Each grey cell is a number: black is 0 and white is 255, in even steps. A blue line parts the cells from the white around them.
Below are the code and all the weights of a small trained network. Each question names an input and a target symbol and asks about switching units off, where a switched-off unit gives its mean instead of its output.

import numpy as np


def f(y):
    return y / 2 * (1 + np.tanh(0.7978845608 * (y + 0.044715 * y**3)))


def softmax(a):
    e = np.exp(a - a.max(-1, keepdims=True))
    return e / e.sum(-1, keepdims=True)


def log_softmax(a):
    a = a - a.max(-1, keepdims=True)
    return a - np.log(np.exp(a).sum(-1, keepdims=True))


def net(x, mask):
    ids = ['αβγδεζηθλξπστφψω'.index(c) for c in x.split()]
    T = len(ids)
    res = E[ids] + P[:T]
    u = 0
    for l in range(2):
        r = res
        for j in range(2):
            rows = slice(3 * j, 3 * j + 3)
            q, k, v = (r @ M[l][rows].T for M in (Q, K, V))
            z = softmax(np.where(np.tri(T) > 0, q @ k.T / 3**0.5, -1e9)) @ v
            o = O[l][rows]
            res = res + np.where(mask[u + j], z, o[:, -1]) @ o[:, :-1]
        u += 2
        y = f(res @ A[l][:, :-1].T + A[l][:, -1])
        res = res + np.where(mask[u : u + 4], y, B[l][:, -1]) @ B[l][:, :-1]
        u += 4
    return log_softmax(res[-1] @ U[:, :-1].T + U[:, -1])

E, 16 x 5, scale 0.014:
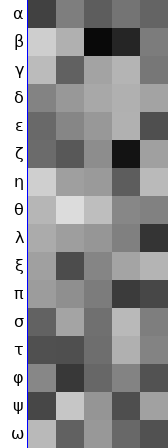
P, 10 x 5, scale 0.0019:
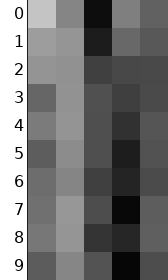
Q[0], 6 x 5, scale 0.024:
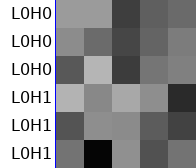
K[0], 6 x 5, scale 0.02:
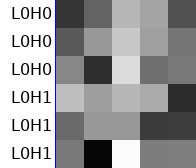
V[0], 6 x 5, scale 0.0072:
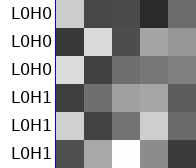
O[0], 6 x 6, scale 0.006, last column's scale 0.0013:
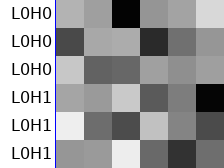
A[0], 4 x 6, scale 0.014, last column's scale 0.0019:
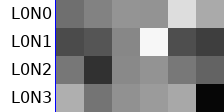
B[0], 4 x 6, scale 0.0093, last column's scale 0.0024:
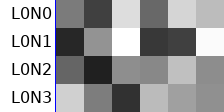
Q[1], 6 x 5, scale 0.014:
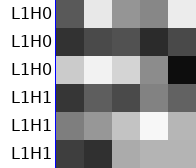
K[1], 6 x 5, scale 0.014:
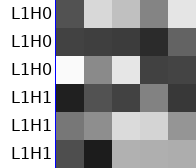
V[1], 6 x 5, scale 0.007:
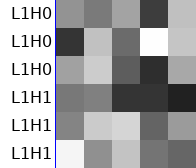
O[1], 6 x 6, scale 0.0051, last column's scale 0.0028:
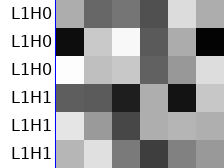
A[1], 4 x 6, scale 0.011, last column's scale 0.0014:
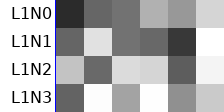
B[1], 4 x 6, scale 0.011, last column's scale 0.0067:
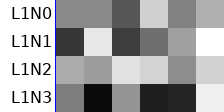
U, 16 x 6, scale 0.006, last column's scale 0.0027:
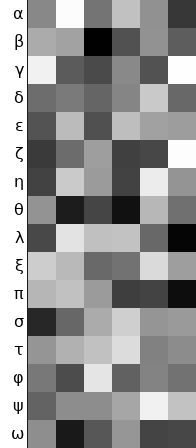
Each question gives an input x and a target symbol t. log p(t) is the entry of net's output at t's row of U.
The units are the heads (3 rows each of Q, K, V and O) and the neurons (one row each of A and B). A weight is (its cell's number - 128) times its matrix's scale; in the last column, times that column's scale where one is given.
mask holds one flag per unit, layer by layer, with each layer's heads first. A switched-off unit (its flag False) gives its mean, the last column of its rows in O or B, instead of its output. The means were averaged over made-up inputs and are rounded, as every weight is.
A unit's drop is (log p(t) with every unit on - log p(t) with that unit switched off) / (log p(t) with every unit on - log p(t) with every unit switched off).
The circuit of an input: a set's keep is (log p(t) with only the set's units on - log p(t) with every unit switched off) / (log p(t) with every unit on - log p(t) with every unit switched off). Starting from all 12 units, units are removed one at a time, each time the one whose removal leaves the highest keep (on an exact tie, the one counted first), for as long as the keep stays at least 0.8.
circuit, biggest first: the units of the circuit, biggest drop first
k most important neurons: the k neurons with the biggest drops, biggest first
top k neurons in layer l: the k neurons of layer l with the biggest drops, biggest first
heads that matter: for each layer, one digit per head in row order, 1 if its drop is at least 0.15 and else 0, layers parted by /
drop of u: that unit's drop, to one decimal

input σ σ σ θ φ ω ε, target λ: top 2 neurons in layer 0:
(L0N1, L0N0)
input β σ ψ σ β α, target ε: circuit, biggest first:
(L1H1, L1N1, L1N3, L0N0)
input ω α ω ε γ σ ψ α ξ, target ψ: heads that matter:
01 / 01
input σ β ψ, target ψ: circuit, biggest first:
(L0H1, L0N0, L1H1, L1N3)
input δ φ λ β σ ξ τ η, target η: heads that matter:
01 / 11
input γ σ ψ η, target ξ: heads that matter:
00 / 11
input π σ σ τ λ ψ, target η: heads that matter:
01 / 10
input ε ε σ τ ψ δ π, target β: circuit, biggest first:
(L1H1, L1N1, L1N2, L0N0)
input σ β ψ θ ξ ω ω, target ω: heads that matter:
01 / 11
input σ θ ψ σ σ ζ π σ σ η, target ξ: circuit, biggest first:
(L1H1, L1N3, L0H1)
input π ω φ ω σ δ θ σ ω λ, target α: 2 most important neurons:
(L1N3, L1N1)
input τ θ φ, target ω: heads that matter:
00 / 10
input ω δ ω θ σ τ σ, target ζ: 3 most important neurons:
(L1N3, L0N1, L0N2)
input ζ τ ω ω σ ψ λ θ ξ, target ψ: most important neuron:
(L1N3)
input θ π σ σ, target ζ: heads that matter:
00 / 00
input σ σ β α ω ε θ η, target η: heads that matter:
11 / 10
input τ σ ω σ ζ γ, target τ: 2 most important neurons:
(L1N2, L1N3)
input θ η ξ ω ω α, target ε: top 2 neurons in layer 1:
(L1N3, L1N0)
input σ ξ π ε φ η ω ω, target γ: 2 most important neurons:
(L1N1, L0N1)
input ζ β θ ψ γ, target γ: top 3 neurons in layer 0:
(L0N3, L0N0, L0N1)
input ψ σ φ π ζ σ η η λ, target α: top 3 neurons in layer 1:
(L1N1, L1N3, L1N2)
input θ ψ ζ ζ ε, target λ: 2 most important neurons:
(L0N1, L1N1)
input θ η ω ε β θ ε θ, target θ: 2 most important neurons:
(L1N3, L1N2)
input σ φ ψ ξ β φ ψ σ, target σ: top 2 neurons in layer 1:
(L1N0, L1N1)
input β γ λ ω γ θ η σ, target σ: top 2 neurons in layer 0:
(L0N0, L0N2)
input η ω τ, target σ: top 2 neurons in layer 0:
(L0N2, L0N1)
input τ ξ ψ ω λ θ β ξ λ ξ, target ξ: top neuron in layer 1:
(L1N3)
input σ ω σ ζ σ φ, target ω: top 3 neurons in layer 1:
(L1N1, L1N0, L1N2)
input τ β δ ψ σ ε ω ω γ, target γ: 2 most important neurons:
(L1N1, L0N3)
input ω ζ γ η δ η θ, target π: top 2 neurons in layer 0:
(L0N0, L0N2)
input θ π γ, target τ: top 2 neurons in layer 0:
(L0N1, L0N2)
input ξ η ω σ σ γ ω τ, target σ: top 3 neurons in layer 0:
(L0N2, L0N1, L0N3)
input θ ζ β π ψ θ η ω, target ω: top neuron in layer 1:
(L1N1)
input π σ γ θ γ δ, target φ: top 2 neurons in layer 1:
(L1N3, L1N1)
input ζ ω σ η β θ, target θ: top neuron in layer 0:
(L0N0)
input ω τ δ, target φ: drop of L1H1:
0.2
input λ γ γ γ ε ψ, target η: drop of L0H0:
-0.1
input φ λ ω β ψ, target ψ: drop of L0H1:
0.9
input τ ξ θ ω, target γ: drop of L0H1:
0.2
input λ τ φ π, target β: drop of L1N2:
0.2
